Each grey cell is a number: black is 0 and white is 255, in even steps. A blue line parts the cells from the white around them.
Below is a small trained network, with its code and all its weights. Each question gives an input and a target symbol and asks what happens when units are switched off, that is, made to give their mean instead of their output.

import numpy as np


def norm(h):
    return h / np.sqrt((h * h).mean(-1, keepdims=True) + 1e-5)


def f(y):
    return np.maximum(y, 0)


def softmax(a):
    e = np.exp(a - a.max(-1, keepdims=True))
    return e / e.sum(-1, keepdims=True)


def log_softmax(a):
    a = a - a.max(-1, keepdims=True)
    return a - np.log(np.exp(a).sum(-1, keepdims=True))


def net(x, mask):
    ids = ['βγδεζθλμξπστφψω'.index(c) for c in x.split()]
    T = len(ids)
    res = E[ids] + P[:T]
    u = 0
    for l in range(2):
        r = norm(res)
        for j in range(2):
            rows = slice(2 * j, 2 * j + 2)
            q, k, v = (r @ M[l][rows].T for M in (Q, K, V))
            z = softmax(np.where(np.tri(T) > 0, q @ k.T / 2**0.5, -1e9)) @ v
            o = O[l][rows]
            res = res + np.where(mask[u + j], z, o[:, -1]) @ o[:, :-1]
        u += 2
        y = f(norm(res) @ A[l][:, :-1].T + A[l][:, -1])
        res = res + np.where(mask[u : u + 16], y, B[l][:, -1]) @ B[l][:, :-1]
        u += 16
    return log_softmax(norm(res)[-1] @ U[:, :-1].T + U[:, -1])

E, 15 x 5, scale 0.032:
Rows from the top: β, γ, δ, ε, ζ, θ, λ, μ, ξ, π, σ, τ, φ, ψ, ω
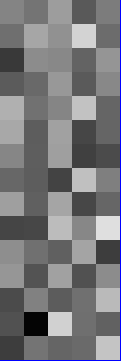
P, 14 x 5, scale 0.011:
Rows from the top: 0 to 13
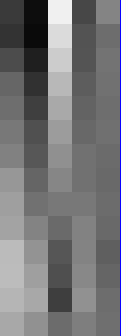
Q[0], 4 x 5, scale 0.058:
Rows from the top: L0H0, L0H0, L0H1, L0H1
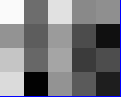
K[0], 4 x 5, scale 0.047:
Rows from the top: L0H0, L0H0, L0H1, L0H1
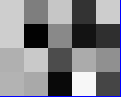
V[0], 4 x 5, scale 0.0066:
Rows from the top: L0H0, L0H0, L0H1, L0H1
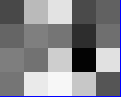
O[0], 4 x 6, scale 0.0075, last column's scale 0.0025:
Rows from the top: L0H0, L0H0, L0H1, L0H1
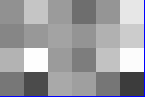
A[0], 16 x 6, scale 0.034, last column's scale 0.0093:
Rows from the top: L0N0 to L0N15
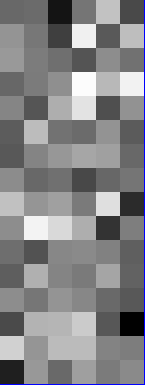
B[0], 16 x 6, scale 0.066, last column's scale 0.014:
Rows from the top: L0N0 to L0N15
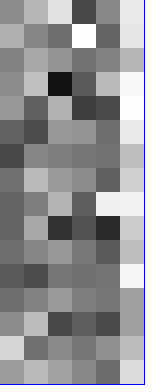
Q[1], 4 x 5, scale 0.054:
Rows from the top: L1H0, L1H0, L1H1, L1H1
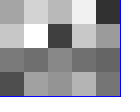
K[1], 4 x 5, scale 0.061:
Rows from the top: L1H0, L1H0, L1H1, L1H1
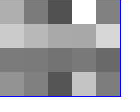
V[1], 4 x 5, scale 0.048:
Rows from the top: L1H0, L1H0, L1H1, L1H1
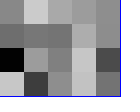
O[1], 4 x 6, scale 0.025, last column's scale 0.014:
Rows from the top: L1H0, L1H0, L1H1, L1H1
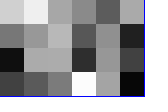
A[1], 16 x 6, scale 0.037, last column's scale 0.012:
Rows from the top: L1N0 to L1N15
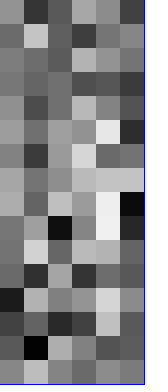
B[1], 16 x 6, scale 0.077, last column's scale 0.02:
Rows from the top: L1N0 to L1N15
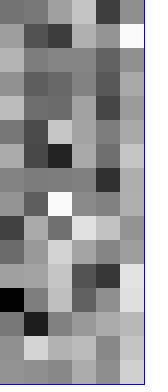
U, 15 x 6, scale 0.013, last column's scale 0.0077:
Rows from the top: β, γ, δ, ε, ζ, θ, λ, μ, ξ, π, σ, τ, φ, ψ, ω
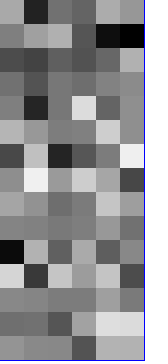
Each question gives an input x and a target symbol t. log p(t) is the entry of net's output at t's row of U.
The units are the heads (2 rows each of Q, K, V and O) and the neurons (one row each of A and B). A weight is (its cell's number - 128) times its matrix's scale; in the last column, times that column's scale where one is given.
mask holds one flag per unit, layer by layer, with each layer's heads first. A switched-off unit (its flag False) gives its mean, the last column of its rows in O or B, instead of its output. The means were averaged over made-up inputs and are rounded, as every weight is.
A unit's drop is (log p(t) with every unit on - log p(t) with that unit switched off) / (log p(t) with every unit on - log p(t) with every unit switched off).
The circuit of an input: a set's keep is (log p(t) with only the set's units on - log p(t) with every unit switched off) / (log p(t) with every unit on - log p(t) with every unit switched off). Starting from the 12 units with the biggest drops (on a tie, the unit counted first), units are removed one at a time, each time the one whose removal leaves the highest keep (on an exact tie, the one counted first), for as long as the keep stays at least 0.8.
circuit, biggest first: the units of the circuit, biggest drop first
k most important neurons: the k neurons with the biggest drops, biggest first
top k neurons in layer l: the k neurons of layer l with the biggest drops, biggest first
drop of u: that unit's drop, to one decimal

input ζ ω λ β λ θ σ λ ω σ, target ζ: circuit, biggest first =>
[L0N1, L1N6]
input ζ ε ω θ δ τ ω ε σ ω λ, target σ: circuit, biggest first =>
[L1H1, L0N7, L0N1]
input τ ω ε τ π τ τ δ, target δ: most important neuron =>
[L0N9]
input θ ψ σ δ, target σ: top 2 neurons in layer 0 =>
[L0N14, L0N15]
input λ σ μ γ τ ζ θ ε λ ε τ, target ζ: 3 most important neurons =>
[L0N1, L0N0, L0N7]
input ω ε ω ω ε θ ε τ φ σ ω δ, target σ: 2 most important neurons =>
[L0N1, L0N4]
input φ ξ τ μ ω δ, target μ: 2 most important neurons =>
[L1N14, L0N1]
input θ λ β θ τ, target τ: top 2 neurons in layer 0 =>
[L0N8, L0N1]
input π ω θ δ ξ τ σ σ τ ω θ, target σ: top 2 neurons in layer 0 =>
[L0N1, L0N0]
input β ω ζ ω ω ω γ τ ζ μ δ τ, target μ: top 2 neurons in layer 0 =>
[L0N4, L0N3]
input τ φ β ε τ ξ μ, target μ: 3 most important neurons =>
[L0N1, L0N3, L1N10]
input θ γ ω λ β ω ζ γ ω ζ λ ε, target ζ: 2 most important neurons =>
[L0N1, L1N6]
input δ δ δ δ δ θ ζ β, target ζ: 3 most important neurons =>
[L0N1, L0N7, L1N6]
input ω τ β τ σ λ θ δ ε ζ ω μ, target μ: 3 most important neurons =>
[L0N1, L0N3, L0N0]
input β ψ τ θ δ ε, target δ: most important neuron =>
[L0N3]
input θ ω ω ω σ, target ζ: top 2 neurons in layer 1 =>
[L1N6, L1N11]
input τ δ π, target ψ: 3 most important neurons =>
[L0N3, L1N9, L0N1]
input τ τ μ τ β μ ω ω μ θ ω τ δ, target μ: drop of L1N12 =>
0.2
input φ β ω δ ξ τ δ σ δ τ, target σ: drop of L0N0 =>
0.1
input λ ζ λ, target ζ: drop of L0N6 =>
0.0
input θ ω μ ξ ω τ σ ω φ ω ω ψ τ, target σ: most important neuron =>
[L0N0]
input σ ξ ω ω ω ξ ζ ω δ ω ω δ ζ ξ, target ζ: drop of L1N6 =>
0.2
